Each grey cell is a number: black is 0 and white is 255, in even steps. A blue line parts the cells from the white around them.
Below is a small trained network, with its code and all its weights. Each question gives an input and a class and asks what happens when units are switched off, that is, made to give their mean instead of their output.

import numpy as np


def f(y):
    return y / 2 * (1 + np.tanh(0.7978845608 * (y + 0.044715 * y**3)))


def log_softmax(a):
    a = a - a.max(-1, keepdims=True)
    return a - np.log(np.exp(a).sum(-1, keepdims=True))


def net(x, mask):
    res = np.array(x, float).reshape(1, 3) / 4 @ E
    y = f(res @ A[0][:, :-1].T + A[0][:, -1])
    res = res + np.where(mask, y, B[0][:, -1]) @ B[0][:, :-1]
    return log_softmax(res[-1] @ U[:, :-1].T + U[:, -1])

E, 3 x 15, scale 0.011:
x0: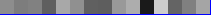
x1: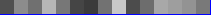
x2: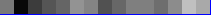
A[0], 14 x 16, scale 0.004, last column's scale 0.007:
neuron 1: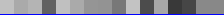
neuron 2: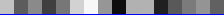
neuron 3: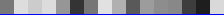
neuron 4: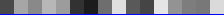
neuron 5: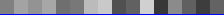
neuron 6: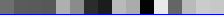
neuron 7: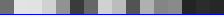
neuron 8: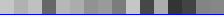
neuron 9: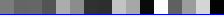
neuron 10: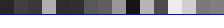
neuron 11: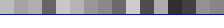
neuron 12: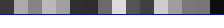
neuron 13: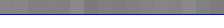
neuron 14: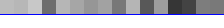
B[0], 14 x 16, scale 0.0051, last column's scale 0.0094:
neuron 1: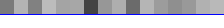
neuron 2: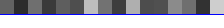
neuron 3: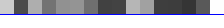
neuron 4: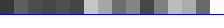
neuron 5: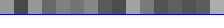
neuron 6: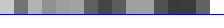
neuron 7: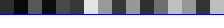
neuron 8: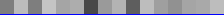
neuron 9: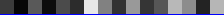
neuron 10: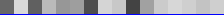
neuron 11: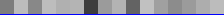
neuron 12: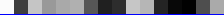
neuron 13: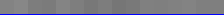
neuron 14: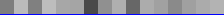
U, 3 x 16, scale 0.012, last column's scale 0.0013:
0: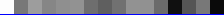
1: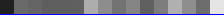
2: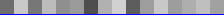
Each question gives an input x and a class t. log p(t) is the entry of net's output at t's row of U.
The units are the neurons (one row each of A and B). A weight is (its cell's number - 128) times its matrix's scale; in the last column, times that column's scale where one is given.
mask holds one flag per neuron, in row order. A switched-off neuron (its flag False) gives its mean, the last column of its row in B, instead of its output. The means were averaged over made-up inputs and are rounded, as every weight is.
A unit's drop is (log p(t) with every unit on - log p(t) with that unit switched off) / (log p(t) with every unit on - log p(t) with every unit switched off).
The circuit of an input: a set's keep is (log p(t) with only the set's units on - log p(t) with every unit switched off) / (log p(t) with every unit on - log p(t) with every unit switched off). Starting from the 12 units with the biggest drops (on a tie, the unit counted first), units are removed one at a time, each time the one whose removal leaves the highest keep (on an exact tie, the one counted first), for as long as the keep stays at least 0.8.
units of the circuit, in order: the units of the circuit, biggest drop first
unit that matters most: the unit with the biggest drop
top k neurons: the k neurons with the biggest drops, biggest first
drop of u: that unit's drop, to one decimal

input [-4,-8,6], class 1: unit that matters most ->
neuron 2
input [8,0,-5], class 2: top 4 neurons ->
(neuron 8; neuron 11; neuron 1; neuron 14)
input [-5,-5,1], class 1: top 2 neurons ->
(neuron 6; neuron 3)
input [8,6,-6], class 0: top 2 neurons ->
(neuron 12; neuron 6)
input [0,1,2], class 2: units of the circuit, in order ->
(neuron 9; neuron 3)
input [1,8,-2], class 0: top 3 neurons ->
(neuron 12; neuron 3; neuron 6)
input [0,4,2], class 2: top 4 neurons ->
(neuron 7; neuron 2; neuron 9; neuron 10)
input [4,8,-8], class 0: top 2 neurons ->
(neuron 12; neuron 3)
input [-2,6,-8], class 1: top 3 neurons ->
(neuron 7; neuron 4; neuron 6)
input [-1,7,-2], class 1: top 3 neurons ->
(neuron 4; neuron 7; neuron 6)
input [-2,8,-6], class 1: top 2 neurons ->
(neuron 7; neuron 4)
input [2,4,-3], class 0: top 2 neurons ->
(neuron 12; neuron 3)
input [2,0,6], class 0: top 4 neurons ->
(neuron 4; neuron 6; neuron 7; neuron 2)
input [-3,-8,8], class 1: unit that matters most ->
neuron 2
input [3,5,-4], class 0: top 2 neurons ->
(neuron 12; neuron 3)
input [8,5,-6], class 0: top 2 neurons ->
(neuron 12; neuron 6)
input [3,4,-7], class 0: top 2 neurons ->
(neuron 12; neuron 3)
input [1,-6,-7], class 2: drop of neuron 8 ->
0.3
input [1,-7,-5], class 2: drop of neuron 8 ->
0.2
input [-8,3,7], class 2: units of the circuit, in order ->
(neuron 10)
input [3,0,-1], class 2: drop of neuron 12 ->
0.4
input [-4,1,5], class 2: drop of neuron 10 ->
0.3
